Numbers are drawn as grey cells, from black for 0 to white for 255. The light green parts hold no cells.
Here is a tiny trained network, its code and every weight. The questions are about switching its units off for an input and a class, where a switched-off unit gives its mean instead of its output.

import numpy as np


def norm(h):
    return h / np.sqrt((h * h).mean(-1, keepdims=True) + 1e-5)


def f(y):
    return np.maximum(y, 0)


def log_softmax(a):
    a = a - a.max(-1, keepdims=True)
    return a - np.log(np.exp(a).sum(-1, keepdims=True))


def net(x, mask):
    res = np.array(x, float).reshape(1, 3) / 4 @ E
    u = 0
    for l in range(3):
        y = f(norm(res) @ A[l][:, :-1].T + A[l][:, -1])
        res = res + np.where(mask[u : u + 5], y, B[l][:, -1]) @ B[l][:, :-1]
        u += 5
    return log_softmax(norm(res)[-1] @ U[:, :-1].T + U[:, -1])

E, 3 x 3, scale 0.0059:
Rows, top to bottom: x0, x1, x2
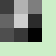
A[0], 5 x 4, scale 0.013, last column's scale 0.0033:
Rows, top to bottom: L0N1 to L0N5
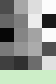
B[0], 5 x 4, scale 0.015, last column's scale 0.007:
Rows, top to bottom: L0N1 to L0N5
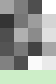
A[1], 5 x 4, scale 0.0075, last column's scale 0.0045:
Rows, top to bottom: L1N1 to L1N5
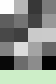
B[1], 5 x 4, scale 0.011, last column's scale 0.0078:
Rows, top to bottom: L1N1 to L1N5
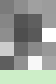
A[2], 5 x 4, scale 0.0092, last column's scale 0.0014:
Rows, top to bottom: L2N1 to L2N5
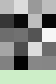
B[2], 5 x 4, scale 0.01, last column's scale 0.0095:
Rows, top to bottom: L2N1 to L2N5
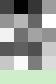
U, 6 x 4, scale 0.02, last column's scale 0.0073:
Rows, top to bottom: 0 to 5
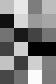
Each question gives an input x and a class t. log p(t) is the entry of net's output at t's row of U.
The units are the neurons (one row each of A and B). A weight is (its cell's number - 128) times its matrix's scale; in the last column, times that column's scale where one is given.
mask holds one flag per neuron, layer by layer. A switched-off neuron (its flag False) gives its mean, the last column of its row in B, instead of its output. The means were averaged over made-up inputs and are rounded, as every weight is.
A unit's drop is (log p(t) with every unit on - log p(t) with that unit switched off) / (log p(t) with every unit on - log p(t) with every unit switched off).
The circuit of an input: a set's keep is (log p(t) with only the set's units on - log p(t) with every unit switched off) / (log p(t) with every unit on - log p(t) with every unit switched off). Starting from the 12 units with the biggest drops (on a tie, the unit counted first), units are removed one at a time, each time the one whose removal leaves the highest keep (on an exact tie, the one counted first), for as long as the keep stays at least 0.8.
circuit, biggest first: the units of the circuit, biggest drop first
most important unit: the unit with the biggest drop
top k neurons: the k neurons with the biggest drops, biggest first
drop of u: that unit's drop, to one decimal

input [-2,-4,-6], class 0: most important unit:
L0N2
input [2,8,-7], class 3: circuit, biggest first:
(L0N5; L2N1)
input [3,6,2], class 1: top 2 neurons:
(L0N1; L2N5)
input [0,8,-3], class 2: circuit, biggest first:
(L2N1; L2N5; L0N2)
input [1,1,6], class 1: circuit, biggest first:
(L2N2; L2N5; L0N5)
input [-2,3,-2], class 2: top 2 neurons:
(L0N5; L0N2)
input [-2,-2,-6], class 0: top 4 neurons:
(L0N2; L0N3; L0N1; L2N5)
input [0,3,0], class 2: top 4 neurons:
(L0N2; L0N5; L0N4; L1N3)
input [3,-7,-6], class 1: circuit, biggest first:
(L0N2; L0N5)
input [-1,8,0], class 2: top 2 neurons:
(L0N2; L2N5)
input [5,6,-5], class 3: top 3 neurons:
(L0N5; L2N1; L2N5)
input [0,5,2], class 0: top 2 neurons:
(L0N2; L2N1)
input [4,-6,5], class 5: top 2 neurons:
(L0N5; L0N3)
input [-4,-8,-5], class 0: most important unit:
L2N5
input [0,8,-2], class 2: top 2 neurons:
(L2N1; L2N5)
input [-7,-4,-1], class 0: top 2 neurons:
(L2N5; L0N5)
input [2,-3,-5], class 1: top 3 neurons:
(L0N2; L1N5; L2N5)
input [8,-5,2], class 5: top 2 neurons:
(L0N5; L2N5)
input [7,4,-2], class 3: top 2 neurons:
(L0N5; L0N2)
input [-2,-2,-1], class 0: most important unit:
L0N3
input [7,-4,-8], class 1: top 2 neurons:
(L0N2; L0N5)
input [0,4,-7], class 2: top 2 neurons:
(L2N1; L2N5)
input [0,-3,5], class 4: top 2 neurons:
(L0N5; L0N2)
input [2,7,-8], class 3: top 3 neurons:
(L0N5; L2N1; L1N3)
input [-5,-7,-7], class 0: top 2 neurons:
(L0N5; L2N5)
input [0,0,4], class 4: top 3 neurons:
(L0N5; L0N2; L1N3)
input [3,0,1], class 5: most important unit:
L0N3
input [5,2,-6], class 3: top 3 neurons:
(L0N5; L0N1; L2N5)
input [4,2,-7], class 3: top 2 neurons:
(L0N5; L0N1)
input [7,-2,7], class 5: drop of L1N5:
0.0
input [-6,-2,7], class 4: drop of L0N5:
0.5
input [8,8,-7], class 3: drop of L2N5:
0.1
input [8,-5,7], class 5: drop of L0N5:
0.4
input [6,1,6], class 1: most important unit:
L2N2
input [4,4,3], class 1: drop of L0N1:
-0.1
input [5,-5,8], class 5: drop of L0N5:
0.6
